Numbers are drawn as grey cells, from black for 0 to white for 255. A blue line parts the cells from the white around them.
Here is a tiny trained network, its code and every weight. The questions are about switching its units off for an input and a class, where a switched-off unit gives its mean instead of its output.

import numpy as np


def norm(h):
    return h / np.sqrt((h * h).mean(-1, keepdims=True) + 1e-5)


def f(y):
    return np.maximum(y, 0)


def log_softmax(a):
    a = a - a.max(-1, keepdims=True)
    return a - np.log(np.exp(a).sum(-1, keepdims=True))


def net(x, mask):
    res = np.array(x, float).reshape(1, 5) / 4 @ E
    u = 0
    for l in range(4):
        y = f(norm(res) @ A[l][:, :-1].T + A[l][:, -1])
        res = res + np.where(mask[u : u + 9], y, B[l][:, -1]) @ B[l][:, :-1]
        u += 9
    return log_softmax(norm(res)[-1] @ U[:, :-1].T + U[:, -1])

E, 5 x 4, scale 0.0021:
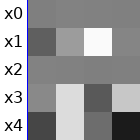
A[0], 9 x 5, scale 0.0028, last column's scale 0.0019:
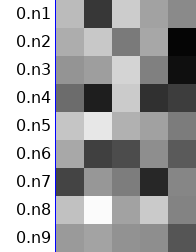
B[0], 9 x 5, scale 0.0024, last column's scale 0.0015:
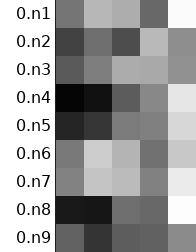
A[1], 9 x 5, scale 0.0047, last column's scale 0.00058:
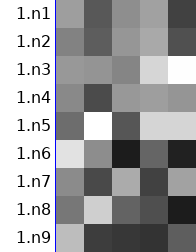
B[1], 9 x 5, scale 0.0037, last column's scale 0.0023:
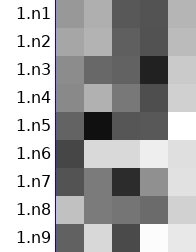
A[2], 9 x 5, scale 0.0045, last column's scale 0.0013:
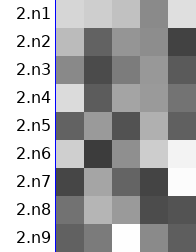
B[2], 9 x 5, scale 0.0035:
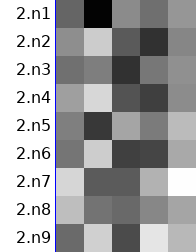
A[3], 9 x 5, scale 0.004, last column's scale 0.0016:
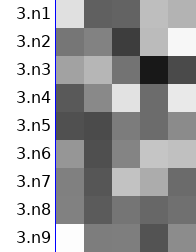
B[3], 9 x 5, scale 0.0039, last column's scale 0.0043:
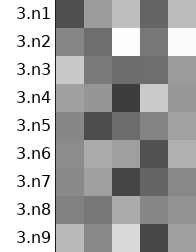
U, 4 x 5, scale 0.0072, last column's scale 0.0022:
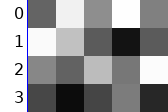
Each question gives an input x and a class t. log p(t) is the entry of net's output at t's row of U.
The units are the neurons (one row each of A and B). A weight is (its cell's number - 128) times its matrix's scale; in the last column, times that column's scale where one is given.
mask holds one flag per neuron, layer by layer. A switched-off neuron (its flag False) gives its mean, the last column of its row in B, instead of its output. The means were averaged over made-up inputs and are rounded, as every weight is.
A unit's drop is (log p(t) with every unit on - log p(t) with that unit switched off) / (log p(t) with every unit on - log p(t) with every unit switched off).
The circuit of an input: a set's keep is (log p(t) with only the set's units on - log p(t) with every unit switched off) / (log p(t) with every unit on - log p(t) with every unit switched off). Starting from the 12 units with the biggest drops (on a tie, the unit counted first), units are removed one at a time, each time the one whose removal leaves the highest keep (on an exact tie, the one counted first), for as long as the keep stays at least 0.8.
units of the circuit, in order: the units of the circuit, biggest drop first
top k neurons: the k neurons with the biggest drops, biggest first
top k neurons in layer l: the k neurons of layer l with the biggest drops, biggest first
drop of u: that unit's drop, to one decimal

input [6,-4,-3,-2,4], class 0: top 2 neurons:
1.n9, 1.n6
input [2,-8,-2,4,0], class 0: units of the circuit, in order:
1.n6
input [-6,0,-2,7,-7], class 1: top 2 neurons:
1.n7, 2.n6
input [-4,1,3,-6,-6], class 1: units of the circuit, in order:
1.n5, 2.n6, 2.n4
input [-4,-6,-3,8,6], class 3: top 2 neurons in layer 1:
1.n5, 1.n9
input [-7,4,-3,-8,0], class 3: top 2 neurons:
3.n2, 1.n6
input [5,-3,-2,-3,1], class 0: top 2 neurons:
1.n9, 0.n8
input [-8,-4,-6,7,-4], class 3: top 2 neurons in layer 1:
1.n5, 1.n3
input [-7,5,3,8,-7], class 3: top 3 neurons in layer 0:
0.n8, 0.n5, 0.n2
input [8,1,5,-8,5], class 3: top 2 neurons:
0.n4, 3.n2
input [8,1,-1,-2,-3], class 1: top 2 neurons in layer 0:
0.n8, 0.n5
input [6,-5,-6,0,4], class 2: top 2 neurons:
3.n2, 2.n5
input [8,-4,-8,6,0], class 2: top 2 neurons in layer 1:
1.n6, 1.n7
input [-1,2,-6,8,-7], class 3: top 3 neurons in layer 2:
2.n7, 2.n3, 2.n8
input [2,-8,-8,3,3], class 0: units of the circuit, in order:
1.n6
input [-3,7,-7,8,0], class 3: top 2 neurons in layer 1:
1.n5, 1.n6
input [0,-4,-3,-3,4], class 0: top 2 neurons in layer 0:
0.n1, 0.n6
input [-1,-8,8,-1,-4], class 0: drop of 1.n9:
0.2
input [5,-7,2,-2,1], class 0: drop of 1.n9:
0.1
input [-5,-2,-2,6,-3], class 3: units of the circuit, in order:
1.n5
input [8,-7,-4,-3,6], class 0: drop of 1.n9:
0.8
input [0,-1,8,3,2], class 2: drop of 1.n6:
-0.3
